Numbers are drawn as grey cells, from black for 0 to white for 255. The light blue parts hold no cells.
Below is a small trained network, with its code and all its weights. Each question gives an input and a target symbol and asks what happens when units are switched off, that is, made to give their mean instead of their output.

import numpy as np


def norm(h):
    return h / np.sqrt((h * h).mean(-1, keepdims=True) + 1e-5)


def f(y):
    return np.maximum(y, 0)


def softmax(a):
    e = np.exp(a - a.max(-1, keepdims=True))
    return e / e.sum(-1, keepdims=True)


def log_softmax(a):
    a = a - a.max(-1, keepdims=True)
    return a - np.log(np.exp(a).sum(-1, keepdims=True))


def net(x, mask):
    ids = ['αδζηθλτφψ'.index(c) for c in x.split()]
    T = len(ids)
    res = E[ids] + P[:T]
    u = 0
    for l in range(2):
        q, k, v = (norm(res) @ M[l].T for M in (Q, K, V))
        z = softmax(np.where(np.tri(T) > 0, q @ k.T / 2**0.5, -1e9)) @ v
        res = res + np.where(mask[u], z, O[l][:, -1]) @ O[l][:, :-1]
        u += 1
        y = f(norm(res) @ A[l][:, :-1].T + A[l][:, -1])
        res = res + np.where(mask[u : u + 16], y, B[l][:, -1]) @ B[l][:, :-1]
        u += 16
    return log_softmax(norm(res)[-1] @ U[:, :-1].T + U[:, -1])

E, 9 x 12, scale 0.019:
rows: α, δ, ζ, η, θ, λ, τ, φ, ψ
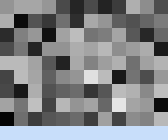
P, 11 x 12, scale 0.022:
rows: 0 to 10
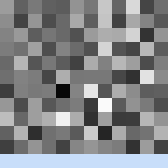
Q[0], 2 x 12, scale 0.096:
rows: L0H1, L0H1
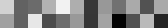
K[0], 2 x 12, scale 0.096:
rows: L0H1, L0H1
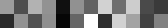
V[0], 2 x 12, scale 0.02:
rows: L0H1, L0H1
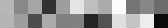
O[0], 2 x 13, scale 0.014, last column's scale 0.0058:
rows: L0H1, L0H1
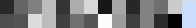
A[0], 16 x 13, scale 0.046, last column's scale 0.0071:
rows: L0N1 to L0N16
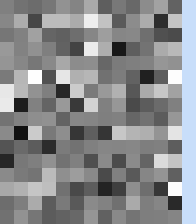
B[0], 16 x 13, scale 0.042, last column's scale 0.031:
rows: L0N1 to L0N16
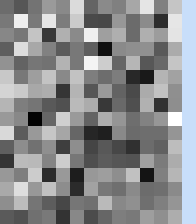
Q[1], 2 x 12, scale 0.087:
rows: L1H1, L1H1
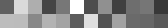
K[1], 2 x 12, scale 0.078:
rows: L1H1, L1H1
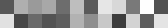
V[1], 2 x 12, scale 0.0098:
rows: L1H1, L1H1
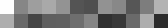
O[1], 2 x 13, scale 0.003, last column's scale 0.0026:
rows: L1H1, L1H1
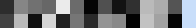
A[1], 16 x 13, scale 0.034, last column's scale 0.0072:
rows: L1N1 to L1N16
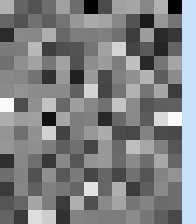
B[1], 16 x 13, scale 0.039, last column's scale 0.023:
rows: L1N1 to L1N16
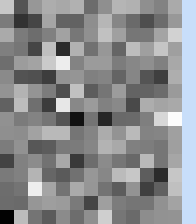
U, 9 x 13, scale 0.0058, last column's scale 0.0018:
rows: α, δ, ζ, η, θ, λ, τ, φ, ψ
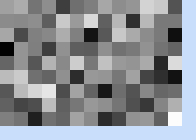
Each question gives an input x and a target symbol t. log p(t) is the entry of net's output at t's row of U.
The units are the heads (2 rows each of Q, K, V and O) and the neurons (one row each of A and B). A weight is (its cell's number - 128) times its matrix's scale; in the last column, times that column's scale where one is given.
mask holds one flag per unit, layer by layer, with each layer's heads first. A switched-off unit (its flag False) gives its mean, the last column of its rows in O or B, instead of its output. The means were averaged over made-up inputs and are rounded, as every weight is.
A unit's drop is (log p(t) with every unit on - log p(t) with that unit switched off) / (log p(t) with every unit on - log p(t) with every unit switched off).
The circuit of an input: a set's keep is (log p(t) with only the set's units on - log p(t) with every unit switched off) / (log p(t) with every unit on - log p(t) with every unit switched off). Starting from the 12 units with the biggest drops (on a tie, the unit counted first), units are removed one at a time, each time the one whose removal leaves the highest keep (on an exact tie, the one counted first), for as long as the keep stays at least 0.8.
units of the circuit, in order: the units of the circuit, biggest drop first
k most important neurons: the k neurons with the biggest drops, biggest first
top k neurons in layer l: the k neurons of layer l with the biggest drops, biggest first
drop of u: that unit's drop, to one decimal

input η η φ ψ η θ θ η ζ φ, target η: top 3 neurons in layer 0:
(L0N9; L0N16; L0N13)
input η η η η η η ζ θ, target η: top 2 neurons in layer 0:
(L0N9; L0N13)
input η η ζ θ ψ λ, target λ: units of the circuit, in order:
(L0H1; L0N1)
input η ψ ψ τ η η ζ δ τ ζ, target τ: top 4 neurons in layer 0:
(L0N6; L0N11; L0N9; L0N5)
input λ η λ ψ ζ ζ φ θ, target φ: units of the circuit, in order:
(L0H1; L0N2; L1N2)
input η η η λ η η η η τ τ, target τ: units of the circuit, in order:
(L0N9)
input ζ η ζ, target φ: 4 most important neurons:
(L1N2; L0N2; L0N6; L0N1)
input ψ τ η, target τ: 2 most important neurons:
(L0N2; L0N9)
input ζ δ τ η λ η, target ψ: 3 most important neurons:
(L0N5; L0N1; L0N11)
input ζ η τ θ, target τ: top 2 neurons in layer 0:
(L0N7; L0N4)
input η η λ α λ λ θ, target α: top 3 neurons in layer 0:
(L0N7; L0N2; L0N1)
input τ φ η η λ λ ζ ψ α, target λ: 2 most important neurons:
(L0N13; L0N14)
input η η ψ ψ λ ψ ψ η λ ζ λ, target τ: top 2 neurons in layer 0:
(L0N4; L0N6)
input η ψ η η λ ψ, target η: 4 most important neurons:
(L0N2; L0N5; L1N12; L0N9)
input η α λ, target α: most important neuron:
(L1N4)
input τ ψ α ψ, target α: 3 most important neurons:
(L1N4; L0N9; L0N5)
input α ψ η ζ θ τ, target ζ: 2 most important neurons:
(L1N1; L0N10)
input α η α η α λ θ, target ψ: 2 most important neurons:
(L0N5; L0N1)
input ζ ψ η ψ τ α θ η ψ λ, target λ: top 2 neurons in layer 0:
(L0N3; L0N15)
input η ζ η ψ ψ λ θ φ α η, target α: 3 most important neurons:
(L1N4; L0N9; L0N5)
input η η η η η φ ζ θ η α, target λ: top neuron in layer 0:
(L0N14)
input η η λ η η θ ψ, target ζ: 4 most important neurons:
(L1N1; L0N3; L0N5; L0N16)
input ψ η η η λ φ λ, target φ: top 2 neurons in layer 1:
(L1N2; L1N4)
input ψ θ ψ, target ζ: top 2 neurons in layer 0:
(L0N3; L0N5)
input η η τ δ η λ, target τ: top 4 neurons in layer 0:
(L0N4; L0N6; L0N1; L0N5)
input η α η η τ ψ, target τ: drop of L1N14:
-0.1
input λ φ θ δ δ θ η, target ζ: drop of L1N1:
0.2
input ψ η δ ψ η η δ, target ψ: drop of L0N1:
0.1
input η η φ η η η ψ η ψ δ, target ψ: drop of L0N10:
0.0
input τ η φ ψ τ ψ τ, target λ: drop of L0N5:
0.2
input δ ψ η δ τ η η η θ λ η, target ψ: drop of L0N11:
0.1
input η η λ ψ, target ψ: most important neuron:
(L0N1)
